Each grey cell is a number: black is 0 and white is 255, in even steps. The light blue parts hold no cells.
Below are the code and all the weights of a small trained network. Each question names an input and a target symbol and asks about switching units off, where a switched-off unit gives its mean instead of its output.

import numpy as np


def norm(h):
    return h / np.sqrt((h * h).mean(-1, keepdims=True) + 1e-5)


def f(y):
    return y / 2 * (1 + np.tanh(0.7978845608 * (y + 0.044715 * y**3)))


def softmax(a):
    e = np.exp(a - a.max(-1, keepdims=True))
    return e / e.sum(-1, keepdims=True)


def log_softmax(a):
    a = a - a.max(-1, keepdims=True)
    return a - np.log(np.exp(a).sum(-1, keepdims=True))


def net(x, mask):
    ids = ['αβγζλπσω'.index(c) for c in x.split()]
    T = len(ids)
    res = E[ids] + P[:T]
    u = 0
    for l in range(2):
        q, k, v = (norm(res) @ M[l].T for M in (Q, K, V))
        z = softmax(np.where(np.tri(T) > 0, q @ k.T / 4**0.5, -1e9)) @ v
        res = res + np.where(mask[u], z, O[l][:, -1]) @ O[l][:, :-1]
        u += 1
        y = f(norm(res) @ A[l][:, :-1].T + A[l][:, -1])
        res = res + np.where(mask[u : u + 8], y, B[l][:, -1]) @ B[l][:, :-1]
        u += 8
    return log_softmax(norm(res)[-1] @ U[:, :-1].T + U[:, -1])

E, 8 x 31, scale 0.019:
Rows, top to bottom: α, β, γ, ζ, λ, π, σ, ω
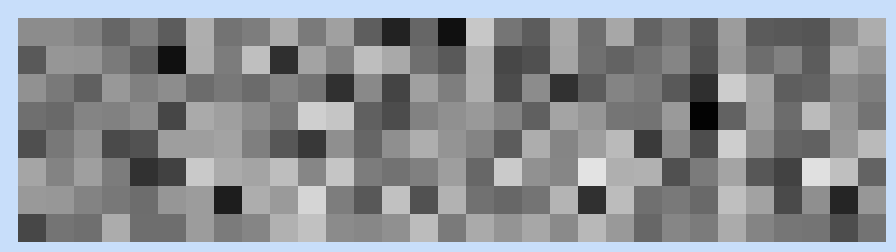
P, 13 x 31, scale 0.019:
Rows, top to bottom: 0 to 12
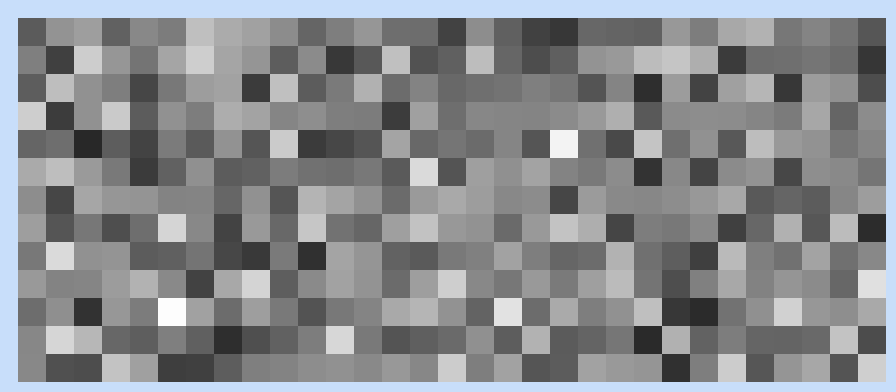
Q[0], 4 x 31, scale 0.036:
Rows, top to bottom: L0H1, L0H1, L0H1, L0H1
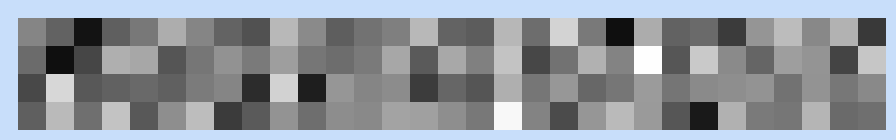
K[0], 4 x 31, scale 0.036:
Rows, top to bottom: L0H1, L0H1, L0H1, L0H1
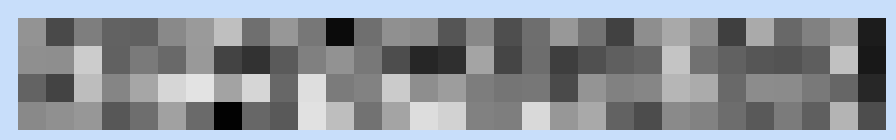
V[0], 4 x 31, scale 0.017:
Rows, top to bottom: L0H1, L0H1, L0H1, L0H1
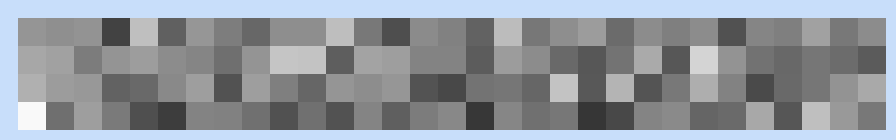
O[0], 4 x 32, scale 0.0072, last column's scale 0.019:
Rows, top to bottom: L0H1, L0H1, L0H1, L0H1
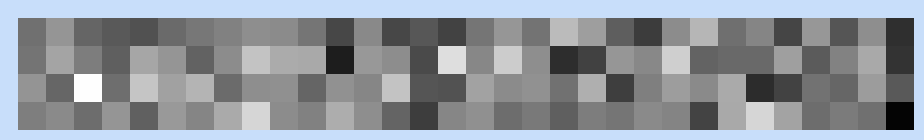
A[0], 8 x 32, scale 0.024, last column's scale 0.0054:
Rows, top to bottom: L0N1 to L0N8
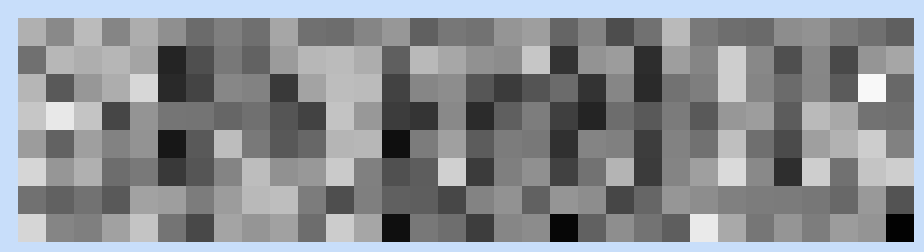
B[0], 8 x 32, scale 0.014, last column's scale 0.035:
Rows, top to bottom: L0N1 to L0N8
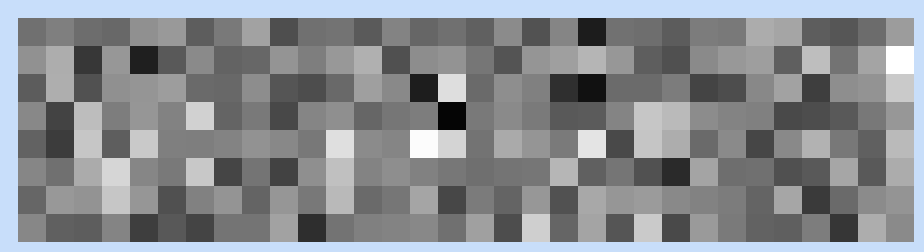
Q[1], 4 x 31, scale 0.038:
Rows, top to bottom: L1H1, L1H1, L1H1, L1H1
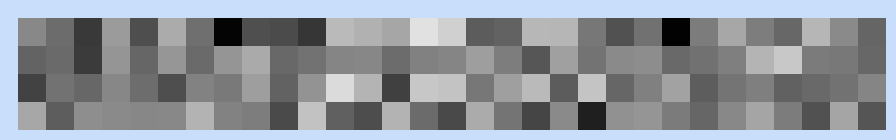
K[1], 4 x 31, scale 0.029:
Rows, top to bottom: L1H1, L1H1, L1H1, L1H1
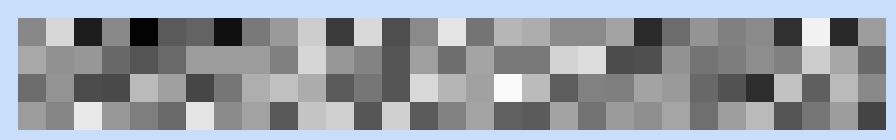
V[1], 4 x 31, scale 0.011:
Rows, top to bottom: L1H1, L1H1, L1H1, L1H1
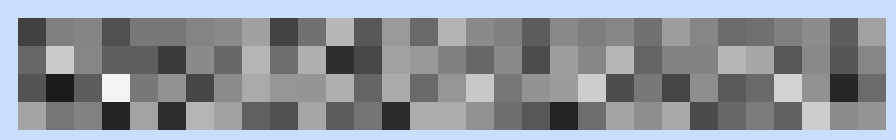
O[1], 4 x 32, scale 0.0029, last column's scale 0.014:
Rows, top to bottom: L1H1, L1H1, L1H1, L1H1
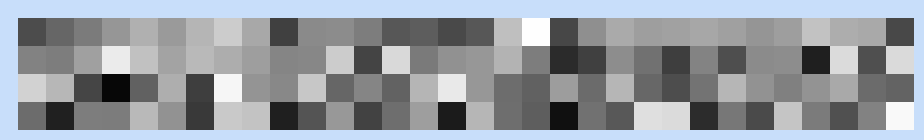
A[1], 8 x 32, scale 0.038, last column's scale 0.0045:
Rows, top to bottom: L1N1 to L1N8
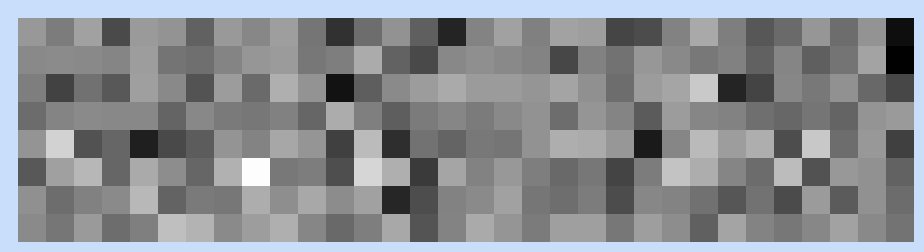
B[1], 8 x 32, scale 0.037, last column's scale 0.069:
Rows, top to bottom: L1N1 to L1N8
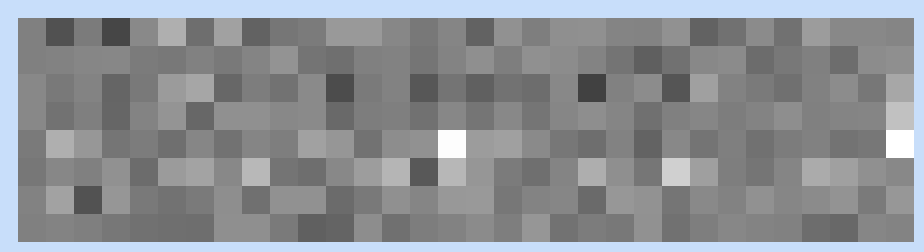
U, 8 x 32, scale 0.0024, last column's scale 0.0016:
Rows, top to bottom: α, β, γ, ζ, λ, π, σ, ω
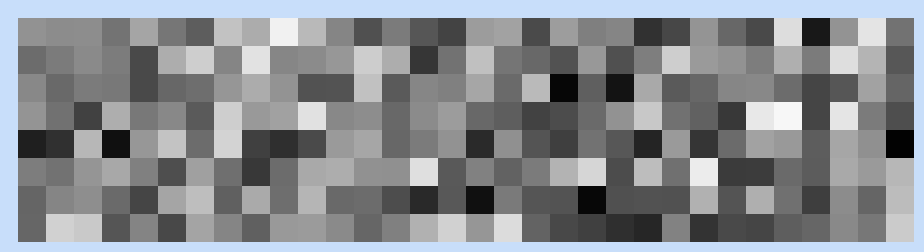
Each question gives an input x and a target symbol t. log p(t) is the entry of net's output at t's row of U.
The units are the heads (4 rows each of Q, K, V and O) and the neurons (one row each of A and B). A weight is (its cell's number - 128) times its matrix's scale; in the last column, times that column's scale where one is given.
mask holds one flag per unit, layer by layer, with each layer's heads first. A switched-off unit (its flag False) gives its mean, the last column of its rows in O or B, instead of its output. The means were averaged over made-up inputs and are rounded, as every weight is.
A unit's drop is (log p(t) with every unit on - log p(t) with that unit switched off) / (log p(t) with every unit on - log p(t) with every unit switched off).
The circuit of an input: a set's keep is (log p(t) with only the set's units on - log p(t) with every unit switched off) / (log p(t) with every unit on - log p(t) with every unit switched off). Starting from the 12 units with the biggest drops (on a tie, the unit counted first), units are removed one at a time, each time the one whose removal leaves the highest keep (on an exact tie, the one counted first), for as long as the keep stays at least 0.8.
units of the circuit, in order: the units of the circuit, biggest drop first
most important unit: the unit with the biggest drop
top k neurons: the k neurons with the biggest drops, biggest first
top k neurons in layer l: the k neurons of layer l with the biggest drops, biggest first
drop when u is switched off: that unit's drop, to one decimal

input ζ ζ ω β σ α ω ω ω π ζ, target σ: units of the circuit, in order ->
[L0H1 L0N2 L1N3 L1N5]
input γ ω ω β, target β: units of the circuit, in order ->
[L0N3 L1N6 L1N5]
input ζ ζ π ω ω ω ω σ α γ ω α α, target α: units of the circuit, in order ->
[L0H1 L1N5 L1N4 L0N7]
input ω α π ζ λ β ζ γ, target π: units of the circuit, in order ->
[L0H1 L1N5 L0N3]
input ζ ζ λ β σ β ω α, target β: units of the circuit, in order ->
[L0H1 L1N6 L1N5]
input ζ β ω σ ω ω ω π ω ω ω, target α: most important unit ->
L0N7
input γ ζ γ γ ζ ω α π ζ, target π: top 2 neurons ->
[L1N5 L0N5]
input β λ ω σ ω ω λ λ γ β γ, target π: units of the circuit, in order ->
[L1N5 L0H1 L0N3]
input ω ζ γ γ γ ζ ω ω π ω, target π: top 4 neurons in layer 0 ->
[L0N6 L0N5 L0N7 L0N2]
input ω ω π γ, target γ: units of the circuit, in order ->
[L0N8 L1N5]
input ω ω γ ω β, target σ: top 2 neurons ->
[L0N2 L1N3]
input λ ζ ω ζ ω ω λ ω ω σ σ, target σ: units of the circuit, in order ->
[L0N2 L0H1 L1N3 L1N5]
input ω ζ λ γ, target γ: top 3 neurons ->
[L1N5 L0N3 L0N8]
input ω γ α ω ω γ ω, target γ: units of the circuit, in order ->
[L0H1 L1N5 L0N8]
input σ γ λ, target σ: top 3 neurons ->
[L1N5 L0N1 L0N4]
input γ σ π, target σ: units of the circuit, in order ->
[L1N5 L0N4]
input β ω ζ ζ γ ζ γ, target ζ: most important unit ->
L1N7
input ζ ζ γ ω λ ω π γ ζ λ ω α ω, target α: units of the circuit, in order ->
[L0H1 L1N5 L1N4 L1N3]
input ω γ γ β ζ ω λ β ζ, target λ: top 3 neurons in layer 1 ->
[L1N5 L1N4 L1N3]
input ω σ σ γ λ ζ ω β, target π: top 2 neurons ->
[L1N5 L0N2]
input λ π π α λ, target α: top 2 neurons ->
[L0N7 L0N2]
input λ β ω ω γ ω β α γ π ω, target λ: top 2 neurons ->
[L0N2 L1N1]
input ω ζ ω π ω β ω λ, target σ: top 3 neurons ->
[L0N2 L1N3 L1N5]
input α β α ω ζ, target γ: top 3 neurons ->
[L0N2 L1N8 L1N5]
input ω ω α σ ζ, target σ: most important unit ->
L0N2
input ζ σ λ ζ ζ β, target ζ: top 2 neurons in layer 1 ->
[L1N5 L1N7]
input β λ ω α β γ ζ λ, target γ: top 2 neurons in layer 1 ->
[L1N8 L1N5]
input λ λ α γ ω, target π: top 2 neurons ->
[L0N2 L1N5]
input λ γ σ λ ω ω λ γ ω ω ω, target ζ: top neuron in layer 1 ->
[L1N5]
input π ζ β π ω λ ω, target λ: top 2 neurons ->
[L1N5 L1N7]
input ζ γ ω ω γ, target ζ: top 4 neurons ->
[L1N5 L0N2 L0N3 L1N3]
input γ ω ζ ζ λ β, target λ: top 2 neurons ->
[L1N5 L1N3]
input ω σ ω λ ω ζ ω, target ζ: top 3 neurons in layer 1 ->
[L1N5 L1N7 L1N3]
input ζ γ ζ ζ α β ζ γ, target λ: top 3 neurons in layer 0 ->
[L0N2 L0N3 L0N6]
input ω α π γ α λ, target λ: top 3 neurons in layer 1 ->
[L1N5 L1N4 L1N3]
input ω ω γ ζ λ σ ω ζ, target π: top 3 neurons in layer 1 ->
[L1N5 L1N4 L1N3]
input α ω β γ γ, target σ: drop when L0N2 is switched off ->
1.1
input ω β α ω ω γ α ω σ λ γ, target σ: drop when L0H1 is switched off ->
1.1
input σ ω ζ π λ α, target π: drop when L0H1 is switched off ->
0.9
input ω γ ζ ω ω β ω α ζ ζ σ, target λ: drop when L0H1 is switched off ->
1.0
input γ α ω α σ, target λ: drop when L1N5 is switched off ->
0.3
